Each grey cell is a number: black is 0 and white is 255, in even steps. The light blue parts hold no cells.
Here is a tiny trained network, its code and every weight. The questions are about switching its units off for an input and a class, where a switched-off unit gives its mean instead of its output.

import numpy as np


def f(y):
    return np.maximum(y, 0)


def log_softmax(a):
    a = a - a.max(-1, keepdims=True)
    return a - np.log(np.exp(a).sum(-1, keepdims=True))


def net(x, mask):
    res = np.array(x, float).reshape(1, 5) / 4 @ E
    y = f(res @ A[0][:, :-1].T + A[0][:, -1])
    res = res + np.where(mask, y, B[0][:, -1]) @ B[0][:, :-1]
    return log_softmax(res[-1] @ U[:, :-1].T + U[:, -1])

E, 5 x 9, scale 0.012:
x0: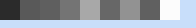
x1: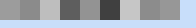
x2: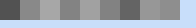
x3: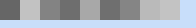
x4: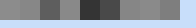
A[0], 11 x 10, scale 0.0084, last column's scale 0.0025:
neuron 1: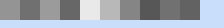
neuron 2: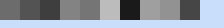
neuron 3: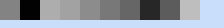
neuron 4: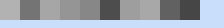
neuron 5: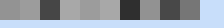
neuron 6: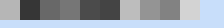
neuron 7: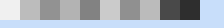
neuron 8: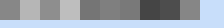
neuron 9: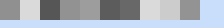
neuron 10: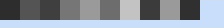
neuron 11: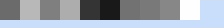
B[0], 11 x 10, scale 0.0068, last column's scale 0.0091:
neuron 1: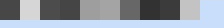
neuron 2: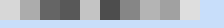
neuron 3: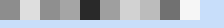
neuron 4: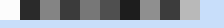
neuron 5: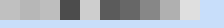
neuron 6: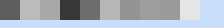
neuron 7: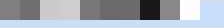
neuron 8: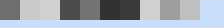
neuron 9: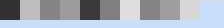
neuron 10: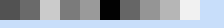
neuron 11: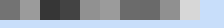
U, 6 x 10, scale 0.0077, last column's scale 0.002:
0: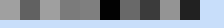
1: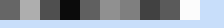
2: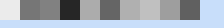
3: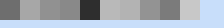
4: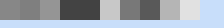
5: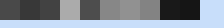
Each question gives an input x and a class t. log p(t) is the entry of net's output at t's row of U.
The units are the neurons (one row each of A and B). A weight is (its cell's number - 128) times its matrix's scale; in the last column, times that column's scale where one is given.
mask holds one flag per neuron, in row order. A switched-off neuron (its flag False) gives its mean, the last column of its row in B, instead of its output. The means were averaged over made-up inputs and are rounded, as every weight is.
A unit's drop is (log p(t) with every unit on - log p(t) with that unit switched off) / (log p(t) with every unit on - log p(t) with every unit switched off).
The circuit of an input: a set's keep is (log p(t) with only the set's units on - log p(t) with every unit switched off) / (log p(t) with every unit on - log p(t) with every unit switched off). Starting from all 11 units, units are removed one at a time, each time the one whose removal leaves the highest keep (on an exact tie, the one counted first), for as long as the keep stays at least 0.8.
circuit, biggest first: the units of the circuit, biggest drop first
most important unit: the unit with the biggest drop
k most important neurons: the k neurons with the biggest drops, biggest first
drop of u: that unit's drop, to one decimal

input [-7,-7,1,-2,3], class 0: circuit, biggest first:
neuron 7; neuron 5
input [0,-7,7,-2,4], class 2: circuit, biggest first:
neuron 2; neuron 5
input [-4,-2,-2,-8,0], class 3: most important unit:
neuron 3
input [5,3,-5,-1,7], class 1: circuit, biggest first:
neuron 6; neuron 11
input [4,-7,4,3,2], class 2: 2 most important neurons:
neuron 2; neuron 7
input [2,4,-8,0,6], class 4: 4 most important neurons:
neuron 6; neuron 2; neuron 1; neuron 5
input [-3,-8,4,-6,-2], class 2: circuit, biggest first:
neuron 2; neuron 5
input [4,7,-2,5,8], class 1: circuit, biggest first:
neuron 11; neuron 9
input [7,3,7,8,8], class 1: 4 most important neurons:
neuron 11; neuron 9; neuron 3; neuron 7
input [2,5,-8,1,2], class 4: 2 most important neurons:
neuron 2; neuron 6
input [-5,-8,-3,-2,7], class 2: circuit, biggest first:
neuron 5; neuron 2
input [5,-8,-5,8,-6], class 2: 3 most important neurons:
neuron 2; neuron 7; neuron 10
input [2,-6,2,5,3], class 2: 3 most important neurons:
neuron 2; neuron 7; neuron 1
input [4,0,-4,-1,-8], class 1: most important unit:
neuron 1
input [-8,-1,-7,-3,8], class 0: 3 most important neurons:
neuron 7; neuron 4; neuron 8
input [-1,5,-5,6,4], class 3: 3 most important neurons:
neuron 9; neuron 2; neuron 5
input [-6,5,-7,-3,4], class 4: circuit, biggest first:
neuron 6; neuron 7
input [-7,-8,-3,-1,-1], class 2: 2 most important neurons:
neuron 5; neuron 2
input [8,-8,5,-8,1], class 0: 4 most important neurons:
neuron 10; neuron 6; neuron 2; neuron 11
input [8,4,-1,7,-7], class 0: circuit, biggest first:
neuron 10
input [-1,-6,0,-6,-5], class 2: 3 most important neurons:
neuron 2; neuron 5; neuron 9
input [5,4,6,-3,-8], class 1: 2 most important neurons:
neuron 1; neuron 7
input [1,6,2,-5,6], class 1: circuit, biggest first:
neuron 11; neuron 6
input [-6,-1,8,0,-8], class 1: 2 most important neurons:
neuron 1; neuron 10
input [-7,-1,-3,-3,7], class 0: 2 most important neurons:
neuron 7; neuron 4
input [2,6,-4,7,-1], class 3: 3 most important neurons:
neuron 9; neuron 2; neuron 5
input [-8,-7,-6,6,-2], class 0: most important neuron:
neuron 7
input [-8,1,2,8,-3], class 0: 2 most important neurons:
neuron 7; neuron 3
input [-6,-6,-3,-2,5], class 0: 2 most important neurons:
neuron 7; neuron 5
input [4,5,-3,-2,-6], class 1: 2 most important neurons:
neuron 1; neuron 7
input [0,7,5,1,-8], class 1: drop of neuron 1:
0.6
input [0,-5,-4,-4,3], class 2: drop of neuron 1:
0.2
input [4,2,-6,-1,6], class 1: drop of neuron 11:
0.5
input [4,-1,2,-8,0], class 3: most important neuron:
neuron 3
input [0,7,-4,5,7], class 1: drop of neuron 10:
0.1
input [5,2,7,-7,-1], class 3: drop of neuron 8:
0.0
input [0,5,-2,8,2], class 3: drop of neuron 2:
0.2
